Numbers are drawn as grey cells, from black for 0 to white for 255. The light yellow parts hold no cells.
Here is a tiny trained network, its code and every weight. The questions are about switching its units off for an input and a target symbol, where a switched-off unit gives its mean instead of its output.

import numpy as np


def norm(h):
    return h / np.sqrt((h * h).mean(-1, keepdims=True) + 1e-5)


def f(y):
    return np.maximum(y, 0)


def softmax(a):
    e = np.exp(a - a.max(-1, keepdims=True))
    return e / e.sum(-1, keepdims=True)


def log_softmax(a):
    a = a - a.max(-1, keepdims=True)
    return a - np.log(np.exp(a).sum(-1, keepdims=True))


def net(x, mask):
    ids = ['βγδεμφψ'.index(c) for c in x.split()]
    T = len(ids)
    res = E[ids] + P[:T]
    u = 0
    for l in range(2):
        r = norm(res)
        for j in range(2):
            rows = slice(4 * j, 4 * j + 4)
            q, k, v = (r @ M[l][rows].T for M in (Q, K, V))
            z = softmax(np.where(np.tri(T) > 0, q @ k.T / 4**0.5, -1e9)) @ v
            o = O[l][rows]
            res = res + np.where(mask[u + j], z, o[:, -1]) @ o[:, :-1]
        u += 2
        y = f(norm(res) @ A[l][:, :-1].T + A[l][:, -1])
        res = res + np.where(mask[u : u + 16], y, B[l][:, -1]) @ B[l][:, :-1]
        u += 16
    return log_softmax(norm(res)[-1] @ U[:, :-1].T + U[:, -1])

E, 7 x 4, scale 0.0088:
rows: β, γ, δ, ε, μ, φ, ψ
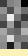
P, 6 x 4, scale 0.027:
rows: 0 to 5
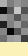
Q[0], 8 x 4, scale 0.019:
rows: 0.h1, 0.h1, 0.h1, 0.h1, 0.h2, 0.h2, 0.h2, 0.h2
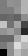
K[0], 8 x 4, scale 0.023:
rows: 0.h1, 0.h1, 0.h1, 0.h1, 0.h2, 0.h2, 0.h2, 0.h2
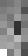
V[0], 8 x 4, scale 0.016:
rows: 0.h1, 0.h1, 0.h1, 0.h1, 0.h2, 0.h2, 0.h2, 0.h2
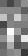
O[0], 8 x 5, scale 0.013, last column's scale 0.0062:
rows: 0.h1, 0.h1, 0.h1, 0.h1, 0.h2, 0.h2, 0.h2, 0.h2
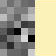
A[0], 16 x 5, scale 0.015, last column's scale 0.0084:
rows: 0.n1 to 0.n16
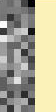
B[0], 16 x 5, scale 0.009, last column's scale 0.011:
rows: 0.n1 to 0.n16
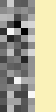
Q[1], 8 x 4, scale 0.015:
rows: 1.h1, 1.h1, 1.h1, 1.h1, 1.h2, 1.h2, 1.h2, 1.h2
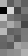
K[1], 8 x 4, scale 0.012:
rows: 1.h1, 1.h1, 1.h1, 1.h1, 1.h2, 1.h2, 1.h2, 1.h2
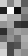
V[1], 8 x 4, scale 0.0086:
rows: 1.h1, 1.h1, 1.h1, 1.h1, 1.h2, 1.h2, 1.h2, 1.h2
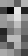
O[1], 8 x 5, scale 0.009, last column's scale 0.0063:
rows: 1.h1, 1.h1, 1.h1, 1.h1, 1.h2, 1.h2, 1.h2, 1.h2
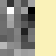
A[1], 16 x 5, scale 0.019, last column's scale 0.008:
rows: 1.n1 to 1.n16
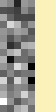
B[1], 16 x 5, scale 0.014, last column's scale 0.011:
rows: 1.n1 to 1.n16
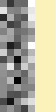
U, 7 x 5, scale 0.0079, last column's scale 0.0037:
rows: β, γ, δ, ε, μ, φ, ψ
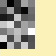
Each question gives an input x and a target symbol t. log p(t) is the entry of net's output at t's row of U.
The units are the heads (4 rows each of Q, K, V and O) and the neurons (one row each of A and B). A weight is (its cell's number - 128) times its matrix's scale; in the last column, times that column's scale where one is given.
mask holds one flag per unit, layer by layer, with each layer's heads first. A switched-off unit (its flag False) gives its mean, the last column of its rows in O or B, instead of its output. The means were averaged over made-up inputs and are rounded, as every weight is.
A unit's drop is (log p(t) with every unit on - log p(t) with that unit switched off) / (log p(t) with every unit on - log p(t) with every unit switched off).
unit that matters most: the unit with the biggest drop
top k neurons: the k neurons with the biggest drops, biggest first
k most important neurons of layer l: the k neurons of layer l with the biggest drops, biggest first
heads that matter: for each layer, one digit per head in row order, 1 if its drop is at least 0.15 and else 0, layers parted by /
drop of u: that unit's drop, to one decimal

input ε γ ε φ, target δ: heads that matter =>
01 / 00
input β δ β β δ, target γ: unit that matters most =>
0.h1
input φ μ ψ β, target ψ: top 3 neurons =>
(1.n7; 1.n1; 1.n15)
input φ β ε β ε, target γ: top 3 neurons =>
(0.n14; 1.n3; 0.n16)
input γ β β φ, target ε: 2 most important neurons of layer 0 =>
(0.n12; 0.n14)
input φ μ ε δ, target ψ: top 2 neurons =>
(1.n7; 1.n1)
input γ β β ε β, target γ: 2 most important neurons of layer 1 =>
(1.n3; 1.n4)
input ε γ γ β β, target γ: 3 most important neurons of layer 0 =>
(0.n14; 0.n16; 0.n9)
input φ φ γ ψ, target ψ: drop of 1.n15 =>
0.1
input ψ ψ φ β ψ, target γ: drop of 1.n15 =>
-0.1
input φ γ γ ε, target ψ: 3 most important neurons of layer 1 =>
(1.n7; 1.n1; 1.n15)
